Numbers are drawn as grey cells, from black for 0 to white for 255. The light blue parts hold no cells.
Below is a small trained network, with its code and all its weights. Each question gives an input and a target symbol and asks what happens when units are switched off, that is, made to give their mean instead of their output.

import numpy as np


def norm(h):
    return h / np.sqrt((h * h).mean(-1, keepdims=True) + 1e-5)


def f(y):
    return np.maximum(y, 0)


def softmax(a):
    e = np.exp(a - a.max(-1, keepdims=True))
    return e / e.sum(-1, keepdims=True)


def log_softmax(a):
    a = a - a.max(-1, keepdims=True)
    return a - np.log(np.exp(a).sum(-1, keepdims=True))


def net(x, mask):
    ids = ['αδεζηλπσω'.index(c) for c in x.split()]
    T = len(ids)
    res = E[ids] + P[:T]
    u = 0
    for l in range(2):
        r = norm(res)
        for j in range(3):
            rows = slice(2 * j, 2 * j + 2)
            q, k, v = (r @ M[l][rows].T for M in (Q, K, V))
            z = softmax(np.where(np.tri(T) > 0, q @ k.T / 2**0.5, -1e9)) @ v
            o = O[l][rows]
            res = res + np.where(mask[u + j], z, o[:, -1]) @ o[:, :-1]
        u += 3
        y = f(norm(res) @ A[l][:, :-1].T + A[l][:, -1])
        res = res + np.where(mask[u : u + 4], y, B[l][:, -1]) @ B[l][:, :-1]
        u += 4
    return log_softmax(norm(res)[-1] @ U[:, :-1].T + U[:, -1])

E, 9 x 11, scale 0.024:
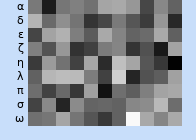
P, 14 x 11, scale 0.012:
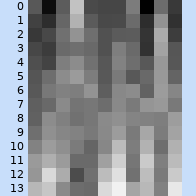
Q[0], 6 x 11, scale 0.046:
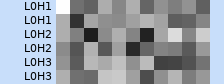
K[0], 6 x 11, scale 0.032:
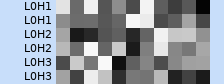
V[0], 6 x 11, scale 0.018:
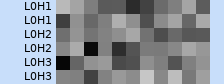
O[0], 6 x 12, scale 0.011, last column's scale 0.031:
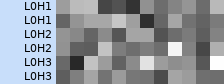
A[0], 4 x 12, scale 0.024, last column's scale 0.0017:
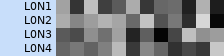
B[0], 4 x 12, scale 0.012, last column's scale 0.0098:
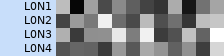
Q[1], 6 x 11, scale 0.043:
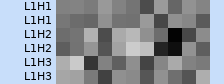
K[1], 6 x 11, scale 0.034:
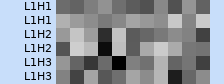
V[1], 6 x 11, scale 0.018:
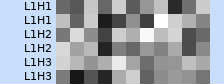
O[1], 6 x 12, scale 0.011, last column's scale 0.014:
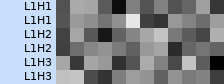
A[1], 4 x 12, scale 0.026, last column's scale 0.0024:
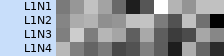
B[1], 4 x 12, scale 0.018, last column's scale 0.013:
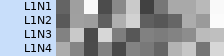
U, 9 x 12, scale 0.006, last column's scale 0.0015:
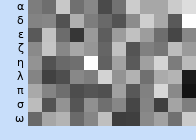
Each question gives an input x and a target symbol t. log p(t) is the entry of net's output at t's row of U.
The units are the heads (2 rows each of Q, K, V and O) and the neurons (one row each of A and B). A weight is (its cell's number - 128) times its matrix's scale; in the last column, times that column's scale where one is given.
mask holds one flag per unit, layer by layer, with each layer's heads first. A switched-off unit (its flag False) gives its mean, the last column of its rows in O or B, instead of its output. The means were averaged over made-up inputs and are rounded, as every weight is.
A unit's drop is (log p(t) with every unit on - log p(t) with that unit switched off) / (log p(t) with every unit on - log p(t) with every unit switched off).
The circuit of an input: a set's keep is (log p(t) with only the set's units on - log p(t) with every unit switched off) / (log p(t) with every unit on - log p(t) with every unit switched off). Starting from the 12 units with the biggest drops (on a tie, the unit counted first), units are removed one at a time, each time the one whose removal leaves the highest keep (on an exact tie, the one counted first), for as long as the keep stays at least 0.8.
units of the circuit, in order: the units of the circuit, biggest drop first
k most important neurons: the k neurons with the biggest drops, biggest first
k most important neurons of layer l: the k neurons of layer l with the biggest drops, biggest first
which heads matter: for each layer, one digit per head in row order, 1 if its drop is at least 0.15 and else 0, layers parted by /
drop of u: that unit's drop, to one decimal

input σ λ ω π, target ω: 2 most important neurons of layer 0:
(L0N4; L0N2)
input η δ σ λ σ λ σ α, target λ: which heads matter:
100 / 000
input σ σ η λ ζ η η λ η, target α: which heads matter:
000 / 101
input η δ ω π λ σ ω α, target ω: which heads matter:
010 / 100
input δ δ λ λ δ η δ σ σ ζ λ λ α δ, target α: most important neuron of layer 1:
(L1N1)
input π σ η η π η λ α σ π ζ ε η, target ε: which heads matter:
000 / 010
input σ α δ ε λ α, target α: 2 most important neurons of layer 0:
(L0N2; L0N3)
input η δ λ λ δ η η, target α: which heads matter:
001 / 101
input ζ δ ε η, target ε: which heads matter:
000 / 001
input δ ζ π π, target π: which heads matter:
000 / 101
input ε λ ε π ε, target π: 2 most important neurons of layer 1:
(L1N4; L1N1)
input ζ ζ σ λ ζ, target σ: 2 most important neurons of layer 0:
(L0N1; L0N4)
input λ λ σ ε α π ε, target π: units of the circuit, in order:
(L0N3; L1H3; L1H1; L1N4)
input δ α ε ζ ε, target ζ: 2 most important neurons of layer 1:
(L1N3; L1N1)
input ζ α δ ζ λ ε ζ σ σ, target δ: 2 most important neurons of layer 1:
(L1N2; L1N1)
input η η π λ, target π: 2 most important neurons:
(L0N3; L1N4)
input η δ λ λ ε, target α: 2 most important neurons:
(L0N2; L0N3)
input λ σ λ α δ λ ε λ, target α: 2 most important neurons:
(L1N1; L0N2)
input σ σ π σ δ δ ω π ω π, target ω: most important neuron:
(L1N2)
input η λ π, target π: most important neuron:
(L0N3)
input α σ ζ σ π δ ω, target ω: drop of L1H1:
0.1
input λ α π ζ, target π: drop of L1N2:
0.0
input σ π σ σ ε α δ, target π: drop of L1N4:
0.3
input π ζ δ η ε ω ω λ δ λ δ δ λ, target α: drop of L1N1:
0.4
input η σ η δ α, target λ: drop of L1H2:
-0.1
